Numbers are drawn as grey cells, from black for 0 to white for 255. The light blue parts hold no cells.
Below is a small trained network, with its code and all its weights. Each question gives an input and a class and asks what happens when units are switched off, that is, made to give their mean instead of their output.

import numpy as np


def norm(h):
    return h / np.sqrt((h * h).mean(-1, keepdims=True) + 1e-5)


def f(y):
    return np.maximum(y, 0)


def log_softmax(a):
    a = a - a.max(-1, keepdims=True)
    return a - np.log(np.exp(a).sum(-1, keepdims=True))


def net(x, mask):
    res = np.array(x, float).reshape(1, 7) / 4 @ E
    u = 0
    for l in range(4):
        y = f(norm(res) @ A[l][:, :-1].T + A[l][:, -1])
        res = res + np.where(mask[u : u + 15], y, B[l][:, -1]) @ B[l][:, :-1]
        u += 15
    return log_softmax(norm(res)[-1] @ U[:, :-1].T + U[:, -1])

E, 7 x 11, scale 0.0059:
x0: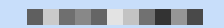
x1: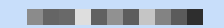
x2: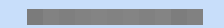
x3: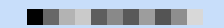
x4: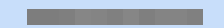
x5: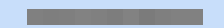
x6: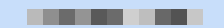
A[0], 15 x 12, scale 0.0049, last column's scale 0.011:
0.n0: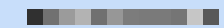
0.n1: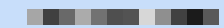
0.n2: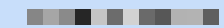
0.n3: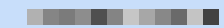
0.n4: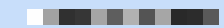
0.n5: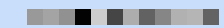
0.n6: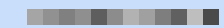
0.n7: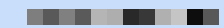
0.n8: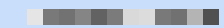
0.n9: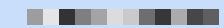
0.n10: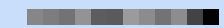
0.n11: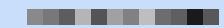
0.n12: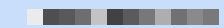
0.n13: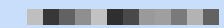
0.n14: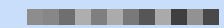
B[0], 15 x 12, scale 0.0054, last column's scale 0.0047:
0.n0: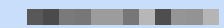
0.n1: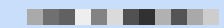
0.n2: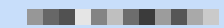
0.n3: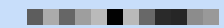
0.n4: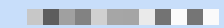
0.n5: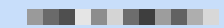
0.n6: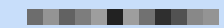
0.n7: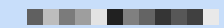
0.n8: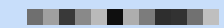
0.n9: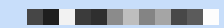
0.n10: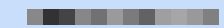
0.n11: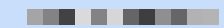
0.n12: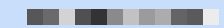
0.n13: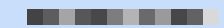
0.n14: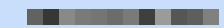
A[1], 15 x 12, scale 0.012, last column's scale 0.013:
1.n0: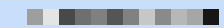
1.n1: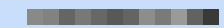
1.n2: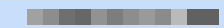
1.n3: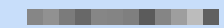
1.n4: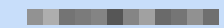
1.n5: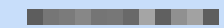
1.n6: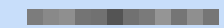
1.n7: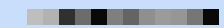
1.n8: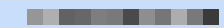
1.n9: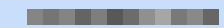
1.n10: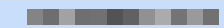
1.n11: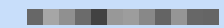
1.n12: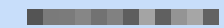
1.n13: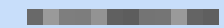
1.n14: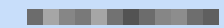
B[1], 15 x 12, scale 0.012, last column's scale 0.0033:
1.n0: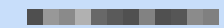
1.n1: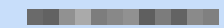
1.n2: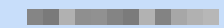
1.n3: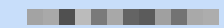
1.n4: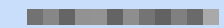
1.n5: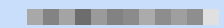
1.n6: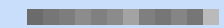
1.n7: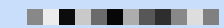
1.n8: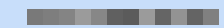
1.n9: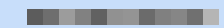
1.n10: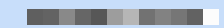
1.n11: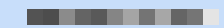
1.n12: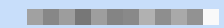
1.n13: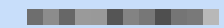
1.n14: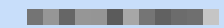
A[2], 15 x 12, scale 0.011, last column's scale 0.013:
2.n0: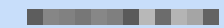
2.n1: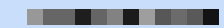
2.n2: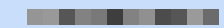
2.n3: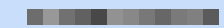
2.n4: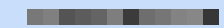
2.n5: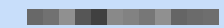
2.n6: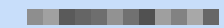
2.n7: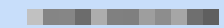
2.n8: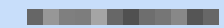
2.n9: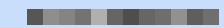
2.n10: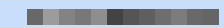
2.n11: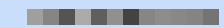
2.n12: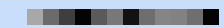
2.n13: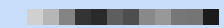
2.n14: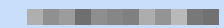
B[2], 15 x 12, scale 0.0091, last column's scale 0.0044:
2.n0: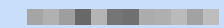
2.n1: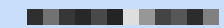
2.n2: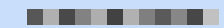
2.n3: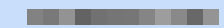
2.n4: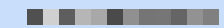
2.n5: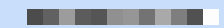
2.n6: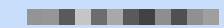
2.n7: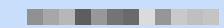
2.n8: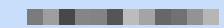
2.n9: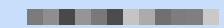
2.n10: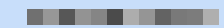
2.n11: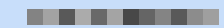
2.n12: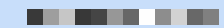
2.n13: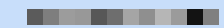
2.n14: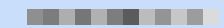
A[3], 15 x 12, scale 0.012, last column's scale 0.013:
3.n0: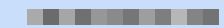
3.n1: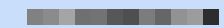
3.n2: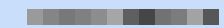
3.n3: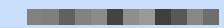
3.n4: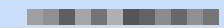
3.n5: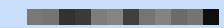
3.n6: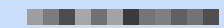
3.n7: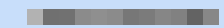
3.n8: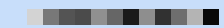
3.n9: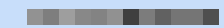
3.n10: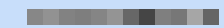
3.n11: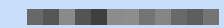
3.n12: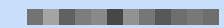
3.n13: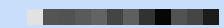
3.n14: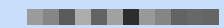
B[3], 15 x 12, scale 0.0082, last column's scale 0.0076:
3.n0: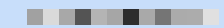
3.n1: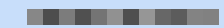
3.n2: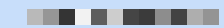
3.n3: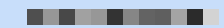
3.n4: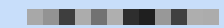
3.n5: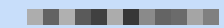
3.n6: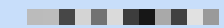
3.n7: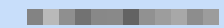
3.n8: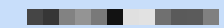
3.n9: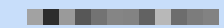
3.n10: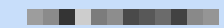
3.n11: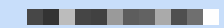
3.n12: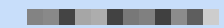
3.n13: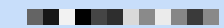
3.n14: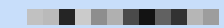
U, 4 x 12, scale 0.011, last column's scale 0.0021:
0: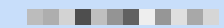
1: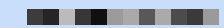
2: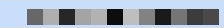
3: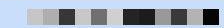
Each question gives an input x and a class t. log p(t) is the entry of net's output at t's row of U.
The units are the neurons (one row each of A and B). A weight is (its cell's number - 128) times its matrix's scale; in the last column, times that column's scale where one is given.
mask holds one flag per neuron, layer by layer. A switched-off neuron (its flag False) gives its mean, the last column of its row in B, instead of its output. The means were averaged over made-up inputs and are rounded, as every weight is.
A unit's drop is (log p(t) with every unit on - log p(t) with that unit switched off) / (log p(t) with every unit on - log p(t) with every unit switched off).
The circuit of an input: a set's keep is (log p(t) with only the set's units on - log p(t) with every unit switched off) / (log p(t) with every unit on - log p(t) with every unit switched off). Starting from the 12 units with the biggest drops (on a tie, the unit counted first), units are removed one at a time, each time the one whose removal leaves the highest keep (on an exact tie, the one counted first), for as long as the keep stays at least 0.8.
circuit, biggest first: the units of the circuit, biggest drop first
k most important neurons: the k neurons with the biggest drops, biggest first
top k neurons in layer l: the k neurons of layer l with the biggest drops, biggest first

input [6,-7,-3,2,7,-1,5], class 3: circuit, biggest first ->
(0.n2)
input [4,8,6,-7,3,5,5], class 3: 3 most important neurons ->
(0.n11, 0.n1, 1.n12)
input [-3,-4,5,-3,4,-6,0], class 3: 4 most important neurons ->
(0.n5, 0.n2, 0.n9, 1.n12)
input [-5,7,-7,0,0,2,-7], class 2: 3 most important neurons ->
(0.n7, 0.n5, 0.n2)
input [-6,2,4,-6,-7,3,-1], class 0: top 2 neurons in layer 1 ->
(1.n2, 1.n11)
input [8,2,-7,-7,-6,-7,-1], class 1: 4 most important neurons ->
(0.n9, 1.n11, 1.n12, 1.n5)
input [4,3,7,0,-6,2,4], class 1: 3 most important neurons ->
(0.n9, 0.n7, 1.n11)
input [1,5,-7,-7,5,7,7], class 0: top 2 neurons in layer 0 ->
(0.n4, 0.n7)
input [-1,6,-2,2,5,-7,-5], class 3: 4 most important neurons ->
(0.n1, 0.n11, 2.n11, 0.n8)
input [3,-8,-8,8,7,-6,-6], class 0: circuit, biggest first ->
(1.n12, 2.n0)
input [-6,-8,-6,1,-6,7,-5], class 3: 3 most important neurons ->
(0.n5, 1.n3, 0.n9)
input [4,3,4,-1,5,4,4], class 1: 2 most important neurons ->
(0.n9, 0.n7)
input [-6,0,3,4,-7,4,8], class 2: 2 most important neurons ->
(0.n8, 0.n9)
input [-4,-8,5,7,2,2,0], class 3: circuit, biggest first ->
(1.n3)
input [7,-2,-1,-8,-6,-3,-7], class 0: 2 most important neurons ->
(0.n4, 1.n2)
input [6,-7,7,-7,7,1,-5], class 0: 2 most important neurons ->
(0.n4, 0.n1)
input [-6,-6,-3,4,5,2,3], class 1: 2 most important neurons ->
(1.n10, 0.n13)
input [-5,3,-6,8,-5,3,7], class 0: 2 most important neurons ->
(1.n12, 1.n5)
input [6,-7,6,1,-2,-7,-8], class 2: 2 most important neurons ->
(0.n7, 0.n12)
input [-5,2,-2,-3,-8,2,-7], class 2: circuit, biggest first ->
(0.n7)
